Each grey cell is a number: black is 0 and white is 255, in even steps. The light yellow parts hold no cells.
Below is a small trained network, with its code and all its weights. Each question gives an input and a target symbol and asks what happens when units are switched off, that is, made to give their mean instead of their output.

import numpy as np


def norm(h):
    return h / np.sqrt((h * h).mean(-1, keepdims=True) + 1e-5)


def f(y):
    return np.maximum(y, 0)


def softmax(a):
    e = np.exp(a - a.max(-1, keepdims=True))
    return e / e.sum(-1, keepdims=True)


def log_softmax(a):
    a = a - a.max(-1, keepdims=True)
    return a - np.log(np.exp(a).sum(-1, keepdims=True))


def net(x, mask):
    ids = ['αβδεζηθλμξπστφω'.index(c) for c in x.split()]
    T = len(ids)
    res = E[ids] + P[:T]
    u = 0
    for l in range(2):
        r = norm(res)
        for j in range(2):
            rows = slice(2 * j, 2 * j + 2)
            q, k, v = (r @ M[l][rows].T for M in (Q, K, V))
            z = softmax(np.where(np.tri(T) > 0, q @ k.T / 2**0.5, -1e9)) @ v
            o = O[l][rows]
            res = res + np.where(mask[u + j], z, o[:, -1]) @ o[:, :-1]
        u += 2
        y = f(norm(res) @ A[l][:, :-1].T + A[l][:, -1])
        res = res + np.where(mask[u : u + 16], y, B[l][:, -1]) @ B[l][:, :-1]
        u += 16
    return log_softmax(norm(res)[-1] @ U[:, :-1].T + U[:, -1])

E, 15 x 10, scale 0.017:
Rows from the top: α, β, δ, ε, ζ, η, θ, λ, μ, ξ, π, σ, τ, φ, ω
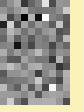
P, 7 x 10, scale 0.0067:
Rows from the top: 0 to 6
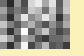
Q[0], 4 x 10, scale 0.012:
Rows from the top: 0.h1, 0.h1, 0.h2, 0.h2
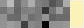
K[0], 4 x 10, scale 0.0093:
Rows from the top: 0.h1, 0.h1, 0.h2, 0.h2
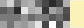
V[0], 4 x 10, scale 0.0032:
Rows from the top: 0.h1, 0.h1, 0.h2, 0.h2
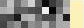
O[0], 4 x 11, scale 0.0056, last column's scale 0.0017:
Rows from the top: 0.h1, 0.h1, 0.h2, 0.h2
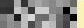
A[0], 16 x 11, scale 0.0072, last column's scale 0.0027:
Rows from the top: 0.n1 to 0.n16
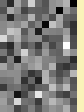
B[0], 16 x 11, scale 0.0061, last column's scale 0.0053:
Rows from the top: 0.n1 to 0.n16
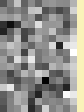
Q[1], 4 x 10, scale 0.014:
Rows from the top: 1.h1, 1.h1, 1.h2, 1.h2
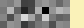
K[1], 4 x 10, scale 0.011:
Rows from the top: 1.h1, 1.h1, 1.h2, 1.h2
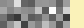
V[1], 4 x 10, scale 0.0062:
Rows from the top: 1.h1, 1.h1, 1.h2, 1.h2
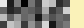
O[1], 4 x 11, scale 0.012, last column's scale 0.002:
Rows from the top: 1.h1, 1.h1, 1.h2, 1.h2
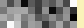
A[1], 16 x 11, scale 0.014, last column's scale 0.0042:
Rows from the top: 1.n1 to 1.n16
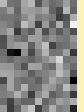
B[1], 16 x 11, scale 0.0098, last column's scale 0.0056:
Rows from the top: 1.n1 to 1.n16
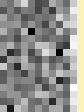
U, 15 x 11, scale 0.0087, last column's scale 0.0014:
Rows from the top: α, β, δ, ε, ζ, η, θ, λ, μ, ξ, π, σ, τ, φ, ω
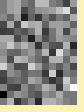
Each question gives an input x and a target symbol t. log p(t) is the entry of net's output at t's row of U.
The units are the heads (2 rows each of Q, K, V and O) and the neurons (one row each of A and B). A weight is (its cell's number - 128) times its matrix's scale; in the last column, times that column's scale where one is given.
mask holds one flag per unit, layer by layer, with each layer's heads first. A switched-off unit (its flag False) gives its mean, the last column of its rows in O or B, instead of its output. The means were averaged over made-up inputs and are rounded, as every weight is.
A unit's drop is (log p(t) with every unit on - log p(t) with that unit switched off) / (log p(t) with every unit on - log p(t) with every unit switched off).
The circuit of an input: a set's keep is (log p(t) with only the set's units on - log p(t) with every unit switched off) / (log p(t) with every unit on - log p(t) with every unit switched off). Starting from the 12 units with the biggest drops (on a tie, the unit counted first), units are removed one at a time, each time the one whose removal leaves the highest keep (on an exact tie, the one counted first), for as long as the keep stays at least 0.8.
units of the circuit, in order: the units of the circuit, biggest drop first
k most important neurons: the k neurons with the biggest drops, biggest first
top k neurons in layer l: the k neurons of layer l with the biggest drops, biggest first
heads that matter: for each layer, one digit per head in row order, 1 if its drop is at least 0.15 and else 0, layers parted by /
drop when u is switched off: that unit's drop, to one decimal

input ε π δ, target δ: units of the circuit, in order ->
(1.h1)
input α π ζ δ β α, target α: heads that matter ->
00 / 00
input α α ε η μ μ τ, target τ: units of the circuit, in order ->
(1.n8, 0.n4)
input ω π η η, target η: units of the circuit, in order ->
(1.n5, 0.n13)
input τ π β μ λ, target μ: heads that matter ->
01 / 00
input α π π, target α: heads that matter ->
00 / 00
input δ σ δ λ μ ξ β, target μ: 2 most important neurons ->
(0.n8, 1.n16)
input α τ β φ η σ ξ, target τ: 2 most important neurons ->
(0.n4, 0.n8)
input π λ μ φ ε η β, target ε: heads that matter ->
00 / 10
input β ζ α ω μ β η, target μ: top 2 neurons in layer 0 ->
(0.n9, 0.n8)
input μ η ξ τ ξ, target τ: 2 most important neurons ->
(1.n8, 0.n4)
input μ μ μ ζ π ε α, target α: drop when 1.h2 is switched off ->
0.2
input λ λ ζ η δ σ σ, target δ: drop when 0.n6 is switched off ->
0.0
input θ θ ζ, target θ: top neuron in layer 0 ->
(0.n14)
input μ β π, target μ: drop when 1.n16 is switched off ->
0.2
